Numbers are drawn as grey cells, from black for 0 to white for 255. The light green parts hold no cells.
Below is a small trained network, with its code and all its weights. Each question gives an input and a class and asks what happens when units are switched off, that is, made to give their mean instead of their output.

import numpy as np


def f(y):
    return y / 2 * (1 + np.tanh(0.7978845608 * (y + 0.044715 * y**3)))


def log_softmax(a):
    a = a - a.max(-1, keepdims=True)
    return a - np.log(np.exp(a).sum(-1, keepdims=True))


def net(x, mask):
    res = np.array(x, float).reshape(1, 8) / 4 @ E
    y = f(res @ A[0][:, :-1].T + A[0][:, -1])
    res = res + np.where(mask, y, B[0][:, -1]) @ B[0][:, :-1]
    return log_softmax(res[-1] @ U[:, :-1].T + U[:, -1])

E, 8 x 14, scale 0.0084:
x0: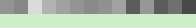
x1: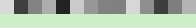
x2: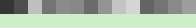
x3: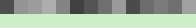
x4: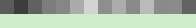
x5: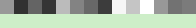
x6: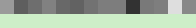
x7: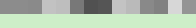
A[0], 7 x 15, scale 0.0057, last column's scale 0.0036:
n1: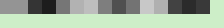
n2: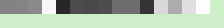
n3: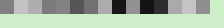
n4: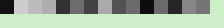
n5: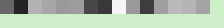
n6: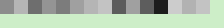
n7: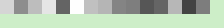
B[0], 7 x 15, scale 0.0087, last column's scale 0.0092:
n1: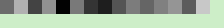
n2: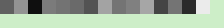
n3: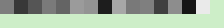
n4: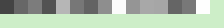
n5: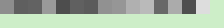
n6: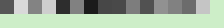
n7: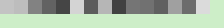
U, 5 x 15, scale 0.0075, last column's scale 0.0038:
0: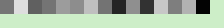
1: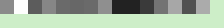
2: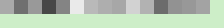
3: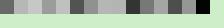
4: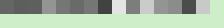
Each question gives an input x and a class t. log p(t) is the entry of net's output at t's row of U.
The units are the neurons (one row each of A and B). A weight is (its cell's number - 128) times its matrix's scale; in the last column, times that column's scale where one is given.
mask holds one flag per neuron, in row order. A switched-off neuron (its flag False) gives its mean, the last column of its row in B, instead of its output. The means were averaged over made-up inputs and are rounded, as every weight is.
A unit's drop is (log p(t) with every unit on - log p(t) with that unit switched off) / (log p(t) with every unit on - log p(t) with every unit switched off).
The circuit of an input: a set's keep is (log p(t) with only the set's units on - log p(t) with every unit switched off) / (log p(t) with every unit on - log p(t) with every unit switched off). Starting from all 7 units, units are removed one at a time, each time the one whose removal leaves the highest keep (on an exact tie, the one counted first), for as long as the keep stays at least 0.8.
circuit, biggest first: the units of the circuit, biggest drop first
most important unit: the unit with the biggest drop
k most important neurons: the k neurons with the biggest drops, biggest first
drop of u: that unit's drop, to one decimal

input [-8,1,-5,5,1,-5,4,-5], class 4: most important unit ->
n4
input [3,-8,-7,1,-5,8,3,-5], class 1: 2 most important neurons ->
(n4, n1)
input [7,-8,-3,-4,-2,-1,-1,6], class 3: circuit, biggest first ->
(n1, n2, n3)
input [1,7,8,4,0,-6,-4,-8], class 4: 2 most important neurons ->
(n4, n3)
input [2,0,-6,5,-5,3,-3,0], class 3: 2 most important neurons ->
(n3, n1)
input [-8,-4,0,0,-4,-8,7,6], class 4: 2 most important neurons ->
(n3, n4)
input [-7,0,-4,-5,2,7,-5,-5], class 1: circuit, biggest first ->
(n1, n4)
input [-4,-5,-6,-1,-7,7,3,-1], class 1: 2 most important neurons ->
(n4, n3)
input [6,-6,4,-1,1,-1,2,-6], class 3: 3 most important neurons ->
(n3, n5, n2)
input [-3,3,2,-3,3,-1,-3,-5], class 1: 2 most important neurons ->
(n1, n4)
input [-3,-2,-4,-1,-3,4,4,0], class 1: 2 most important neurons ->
(n4, n3)
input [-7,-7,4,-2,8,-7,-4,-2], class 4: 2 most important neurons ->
(n4, n7)
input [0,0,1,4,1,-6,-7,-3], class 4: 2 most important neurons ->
(n4, n3)
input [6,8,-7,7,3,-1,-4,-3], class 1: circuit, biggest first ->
(n7)
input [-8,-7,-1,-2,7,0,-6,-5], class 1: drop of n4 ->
0.2
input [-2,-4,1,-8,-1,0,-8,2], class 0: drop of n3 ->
0.2
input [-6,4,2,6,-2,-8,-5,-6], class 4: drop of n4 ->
0.5
